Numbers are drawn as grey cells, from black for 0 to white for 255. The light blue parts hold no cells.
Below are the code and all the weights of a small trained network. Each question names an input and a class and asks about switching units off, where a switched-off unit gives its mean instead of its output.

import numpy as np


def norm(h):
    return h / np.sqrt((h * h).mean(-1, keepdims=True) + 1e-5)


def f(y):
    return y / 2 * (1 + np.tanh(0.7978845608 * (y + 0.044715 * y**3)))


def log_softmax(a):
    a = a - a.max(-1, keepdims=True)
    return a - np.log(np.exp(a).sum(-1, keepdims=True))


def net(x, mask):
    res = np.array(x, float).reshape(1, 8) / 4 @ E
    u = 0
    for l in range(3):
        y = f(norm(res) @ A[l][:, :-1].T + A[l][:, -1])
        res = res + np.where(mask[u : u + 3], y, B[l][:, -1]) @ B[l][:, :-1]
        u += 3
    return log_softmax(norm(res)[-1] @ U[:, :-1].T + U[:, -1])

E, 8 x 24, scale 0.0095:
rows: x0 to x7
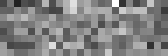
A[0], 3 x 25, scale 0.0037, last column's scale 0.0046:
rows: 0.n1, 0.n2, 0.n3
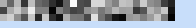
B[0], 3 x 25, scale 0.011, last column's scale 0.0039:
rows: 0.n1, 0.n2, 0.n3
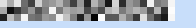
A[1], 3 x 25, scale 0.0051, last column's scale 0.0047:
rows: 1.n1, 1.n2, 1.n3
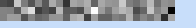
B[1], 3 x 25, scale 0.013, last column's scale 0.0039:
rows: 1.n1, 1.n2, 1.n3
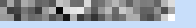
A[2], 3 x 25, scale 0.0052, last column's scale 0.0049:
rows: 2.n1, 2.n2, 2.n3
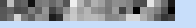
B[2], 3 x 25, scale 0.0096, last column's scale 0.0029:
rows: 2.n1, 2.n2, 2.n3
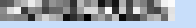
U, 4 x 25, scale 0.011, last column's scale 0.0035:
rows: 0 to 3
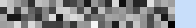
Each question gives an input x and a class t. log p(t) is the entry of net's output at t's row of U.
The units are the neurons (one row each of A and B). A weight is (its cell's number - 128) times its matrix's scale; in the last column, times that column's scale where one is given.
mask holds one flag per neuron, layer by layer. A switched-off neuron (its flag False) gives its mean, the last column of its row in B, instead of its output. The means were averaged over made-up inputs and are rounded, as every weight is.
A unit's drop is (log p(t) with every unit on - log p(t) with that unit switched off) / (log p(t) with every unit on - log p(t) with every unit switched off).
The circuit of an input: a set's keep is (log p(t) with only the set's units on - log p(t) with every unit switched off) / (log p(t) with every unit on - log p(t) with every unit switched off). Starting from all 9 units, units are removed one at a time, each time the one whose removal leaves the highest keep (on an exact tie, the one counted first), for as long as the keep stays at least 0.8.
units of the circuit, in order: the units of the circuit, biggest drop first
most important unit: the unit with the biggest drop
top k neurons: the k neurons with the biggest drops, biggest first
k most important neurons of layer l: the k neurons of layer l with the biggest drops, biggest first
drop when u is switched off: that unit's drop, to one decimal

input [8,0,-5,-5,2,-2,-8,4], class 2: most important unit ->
1.n2
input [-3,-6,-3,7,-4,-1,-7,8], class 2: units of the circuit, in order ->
[0.n1; 1.n2]
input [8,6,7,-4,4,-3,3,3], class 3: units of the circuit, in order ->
[2.n2; 2.n1]
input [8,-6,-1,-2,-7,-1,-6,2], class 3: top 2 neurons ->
[2.n2; 0.n1]
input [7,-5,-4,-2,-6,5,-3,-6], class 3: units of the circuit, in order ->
[2.n2; 0.n1]
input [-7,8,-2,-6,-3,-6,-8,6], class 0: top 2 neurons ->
[0.n1; 2.n3]
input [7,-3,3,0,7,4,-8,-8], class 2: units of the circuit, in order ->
[1.n2; 0.n3]
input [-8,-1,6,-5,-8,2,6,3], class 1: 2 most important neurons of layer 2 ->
[2.n1; 2.n2]
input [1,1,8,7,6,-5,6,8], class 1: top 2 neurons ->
[0.n2; 1.n1]
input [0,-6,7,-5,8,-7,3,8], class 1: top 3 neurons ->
[0.n1; 1.n1; 2.n3]
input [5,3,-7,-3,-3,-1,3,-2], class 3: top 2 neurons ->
[2.n2; 0.n2]
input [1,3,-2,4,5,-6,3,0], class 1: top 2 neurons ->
[1.n1; 0.n2]
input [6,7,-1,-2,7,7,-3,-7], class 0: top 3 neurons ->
[2.n3; 0.n1; 0.n3]
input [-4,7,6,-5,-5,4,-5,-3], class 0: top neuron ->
[0.n1]
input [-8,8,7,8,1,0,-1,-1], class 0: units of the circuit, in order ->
[2.n3; 0.n1]
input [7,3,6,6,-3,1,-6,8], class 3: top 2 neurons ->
[2.n2; 2.n1]
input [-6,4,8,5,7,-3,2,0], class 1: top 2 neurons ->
[1.n1; 2.n1]
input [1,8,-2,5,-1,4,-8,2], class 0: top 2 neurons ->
[0.n1; 2.n3]
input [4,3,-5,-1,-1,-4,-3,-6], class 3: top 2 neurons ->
[2.n1; 2.n2]
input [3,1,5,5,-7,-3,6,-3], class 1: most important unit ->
0.n3
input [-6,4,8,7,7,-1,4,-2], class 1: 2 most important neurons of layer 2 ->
[2.n1; 2.n2]
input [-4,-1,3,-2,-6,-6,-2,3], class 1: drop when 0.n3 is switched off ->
0.7
